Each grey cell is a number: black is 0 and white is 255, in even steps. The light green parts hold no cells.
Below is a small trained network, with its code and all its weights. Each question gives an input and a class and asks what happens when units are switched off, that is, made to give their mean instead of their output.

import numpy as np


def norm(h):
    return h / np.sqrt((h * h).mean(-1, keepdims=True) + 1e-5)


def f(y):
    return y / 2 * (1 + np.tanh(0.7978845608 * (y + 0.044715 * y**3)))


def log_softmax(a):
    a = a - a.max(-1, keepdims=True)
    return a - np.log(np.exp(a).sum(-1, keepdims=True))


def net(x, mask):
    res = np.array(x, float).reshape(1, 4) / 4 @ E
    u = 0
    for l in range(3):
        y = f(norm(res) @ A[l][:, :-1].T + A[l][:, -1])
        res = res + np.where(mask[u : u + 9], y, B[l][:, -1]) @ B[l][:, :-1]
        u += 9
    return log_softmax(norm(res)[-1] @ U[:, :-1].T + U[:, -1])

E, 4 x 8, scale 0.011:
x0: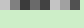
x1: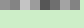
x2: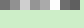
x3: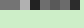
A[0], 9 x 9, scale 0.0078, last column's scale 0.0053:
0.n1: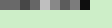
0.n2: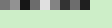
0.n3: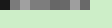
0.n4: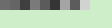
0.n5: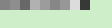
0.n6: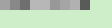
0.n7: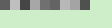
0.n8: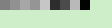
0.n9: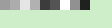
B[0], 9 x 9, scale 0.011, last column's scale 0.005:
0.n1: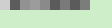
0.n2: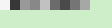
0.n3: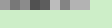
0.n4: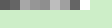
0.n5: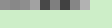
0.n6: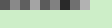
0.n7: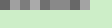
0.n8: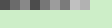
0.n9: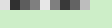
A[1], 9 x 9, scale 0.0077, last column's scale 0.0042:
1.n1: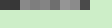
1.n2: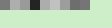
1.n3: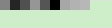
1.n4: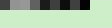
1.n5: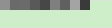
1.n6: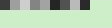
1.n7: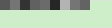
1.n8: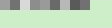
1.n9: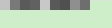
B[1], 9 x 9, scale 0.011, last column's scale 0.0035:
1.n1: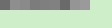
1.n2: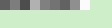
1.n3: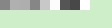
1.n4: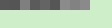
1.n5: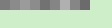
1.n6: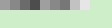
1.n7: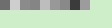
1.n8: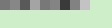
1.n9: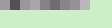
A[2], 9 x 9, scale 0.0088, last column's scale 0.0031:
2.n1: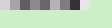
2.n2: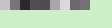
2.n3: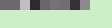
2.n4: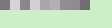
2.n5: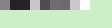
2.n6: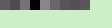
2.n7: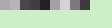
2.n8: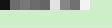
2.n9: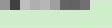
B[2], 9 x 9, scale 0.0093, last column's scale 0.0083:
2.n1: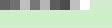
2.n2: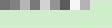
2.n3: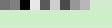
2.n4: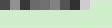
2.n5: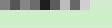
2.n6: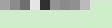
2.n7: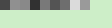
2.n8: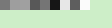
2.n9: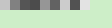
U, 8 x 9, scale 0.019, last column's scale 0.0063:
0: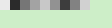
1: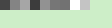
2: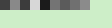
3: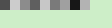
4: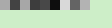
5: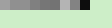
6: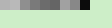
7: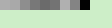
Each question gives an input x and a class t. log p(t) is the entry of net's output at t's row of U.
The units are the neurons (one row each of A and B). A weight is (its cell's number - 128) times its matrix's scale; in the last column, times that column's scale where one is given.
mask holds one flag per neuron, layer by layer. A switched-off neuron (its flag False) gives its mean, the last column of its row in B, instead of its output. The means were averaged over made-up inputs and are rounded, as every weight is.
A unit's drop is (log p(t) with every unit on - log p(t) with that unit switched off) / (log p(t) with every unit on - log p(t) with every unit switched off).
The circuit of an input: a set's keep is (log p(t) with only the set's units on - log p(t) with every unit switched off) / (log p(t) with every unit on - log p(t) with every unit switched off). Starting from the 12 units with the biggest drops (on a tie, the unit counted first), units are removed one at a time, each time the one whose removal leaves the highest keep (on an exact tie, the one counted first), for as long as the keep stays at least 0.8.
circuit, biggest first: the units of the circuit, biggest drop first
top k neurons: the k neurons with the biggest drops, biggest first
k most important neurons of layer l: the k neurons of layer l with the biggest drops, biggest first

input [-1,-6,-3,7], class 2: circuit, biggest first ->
[2.n6]
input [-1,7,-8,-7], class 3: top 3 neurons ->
[1.n3 2.n4 0.n2]
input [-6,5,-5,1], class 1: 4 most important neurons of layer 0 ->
[0.n8 0.n2 0.n3 0.n4]
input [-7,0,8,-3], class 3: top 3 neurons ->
[2.n1 2.n4 2.n2]
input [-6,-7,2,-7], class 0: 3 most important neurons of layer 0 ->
[0.n2 0.n1 0.n4]
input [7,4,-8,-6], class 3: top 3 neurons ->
[1.n3 1.n7 0.n3]
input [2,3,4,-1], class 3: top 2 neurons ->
[0.n2 2.n4]
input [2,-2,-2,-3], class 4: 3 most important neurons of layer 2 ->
[2.n5 2.n3 2.n6]
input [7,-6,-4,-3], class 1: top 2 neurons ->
[0.n9 2.n2]
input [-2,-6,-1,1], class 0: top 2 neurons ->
[0.n2 2.n8]
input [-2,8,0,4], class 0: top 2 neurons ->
[0.n9 2.n8]
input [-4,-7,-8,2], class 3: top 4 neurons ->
[1.n3 1.n7 0.n9 0.n4]
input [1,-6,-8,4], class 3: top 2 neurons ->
[1.n7 1.n3]
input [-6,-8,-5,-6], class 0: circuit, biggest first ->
[0.n2]
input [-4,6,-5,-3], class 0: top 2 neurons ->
[0.n9 1.n3]
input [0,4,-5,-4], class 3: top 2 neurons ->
[1.n3 0.n2]
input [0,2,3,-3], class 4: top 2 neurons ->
[1.n3 2.n3]
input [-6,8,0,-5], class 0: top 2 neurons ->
[0.n9 2.n8]
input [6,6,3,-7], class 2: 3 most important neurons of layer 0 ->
[0.n6 0.n2 0.n3]
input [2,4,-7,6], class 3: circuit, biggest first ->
[1.n3]
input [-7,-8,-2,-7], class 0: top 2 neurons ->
[0.n2 0.n1]
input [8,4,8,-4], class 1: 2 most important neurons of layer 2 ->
[2.n1 2.n2]
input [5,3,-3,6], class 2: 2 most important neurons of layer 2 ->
[2.n3 2.n6]
